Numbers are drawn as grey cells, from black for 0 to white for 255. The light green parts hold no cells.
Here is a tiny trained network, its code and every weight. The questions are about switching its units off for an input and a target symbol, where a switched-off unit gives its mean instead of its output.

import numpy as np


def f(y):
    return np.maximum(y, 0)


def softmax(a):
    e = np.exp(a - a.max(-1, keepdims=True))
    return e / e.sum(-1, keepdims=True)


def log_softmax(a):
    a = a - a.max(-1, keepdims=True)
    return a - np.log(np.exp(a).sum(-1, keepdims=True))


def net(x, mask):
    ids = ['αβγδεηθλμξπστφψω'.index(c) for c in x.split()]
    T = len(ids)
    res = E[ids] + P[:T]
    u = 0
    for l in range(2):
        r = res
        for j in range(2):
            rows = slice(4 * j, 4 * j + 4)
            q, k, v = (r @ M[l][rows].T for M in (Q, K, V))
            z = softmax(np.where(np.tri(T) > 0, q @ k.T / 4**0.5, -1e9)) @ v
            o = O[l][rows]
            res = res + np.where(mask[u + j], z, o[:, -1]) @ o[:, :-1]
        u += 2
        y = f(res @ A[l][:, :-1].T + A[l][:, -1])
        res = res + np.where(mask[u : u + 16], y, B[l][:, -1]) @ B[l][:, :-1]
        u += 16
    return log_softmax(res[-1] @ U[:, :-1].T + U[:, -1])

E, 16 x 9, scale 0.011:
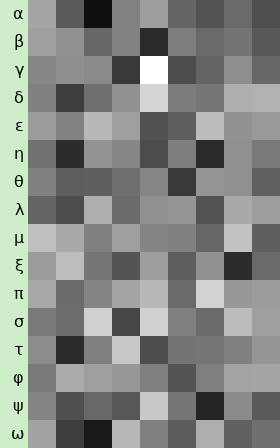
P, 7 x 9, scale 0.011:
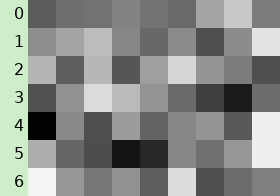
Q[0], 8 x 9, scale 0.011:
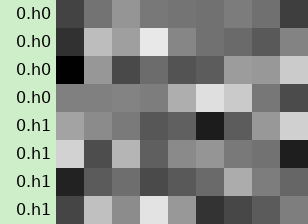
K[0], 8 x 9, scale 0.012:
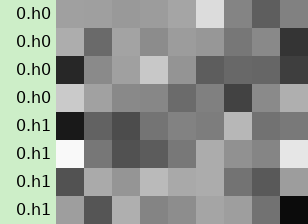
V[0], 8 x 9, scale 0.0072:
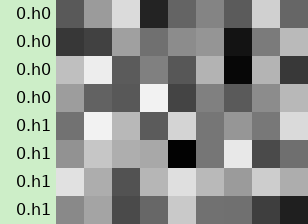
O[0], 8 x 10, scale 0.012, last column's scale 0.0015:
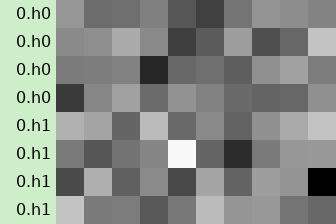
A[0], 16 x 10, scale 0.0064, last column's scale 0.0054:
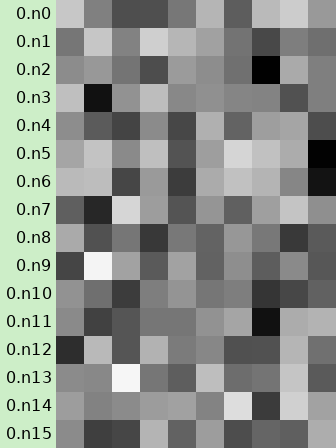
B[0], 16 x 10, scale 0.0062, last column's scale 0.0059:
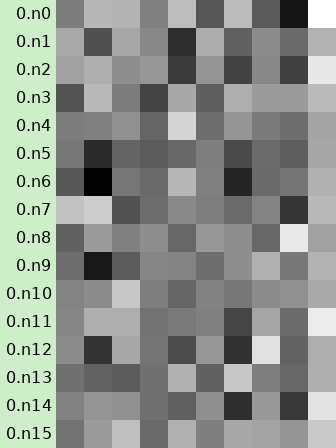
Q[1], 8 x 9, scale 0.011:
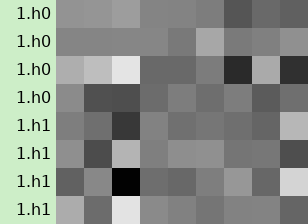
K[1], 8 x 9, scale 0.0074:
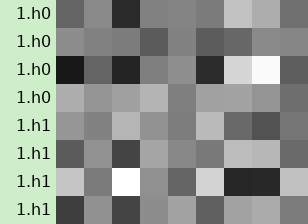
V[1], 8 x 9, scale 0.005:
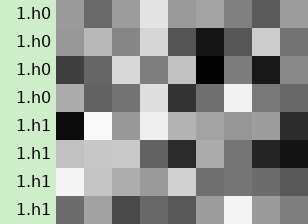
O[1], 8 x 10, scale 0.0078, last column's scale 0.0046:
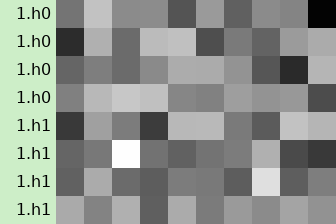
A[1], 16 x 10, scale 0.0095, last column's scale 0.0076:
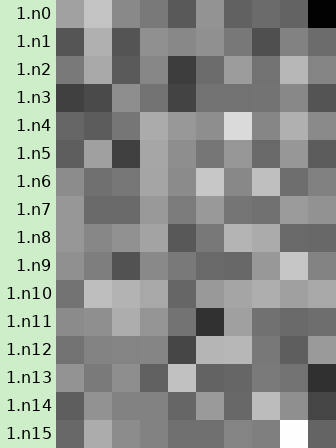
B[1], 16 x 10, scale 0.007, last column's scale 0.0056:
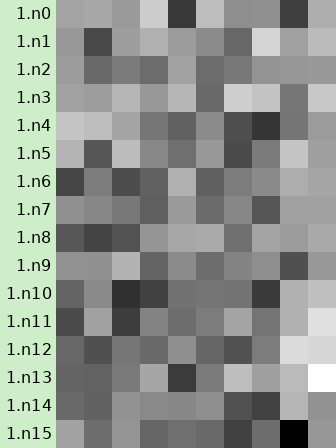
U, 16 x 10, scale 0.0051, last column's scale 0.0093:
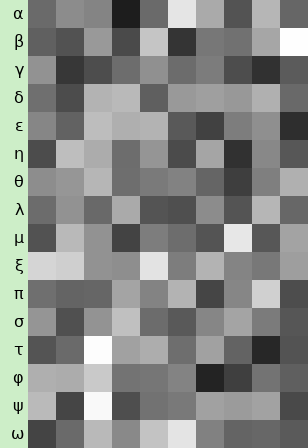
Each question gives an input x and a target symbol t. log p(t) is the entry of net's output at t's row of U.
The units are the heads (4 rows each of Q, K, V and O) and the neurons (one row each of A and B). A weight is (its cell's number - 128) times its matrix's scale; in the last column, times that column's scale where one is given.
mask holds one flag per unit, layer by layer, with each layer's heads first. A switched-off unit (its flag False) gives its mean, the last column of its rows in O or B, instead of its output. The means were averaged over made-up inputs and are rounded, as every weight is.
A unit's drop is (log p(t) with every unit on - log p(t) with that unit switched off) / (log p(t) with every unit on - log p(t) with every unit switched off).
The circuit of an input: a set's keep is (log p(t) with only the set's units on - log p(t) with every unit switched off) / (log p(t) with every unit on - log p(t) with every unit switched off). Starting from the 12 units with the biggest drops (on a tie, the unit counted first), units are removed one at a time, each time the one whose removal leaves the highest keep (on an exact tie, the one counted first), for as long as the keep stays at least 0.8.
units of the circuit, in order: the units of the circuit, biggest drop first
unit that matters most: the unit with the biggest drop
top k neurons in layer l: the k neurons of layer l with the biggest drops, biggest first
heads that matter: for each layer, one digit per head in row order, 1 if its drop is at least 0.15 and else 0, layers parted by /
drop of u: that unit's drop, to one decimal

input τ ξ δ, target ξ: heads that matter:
01 / 00
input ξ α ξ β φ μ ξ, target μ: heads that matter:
11 / 01
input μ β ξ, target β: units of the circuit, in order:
(0.h0, 0.h1)
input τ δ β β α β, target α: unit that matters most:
0.h0
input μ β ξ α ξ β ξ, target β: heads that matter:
11 / 10
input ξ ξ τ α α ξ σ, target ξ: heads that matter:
10 / 00
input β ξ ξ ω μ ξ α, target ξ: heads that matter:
00 / 00
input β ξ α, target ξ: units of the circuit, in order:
(0.h1, 0.n0, 0.n15)
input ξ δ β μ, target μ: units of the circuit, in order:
(1.h1, 0.h0)
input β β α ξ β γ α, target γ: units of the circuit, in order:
(0.h1, 0.h0, 1.h0, 0.n6)
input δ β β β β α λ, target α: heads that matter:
11 / 00
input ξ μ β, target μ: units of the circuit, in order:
(0.h1, 1.h1)
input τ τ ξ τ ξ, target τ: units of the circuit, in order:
(0.h0, 0.h1, 1.h0)
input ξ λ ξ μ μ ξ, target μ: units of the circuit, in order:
(1.h1, 0.h1)
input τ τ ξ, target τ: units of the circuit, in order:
(0.h1, 0.h0, 1.h0)
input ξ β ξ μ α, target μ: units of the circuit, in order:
(1.h1)
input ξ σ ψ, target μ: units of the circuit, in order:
(1.h1, 0.h1)
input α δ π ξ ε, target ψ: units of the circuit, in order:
(0.h1, 1.h1)
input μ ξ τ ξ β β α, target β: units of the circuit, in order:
(0.h1, 1.h0)
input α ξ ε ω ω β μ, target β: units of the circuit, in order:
(0.h1)
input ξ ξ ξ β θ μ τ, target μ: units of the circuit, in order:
(0.h1, 1.h1, 0.h0)
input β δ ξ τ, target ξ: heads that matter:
11 / 00
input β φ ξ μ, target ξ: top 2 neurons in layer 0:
(0.n0, 0.n14)
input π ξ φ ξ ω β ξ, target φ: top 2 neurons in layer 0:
(0.n2, 0.n0)
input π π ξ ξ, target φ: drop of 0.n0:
-0.1
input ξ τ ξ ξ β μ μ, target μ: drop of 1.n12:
0.0
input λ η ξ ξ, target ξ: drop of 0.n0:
0.2
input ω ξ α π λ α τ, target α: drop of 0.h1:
0.5
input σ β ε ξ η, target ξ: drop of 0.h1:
0.6
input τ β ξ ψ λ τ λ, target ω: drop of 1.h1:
0.4
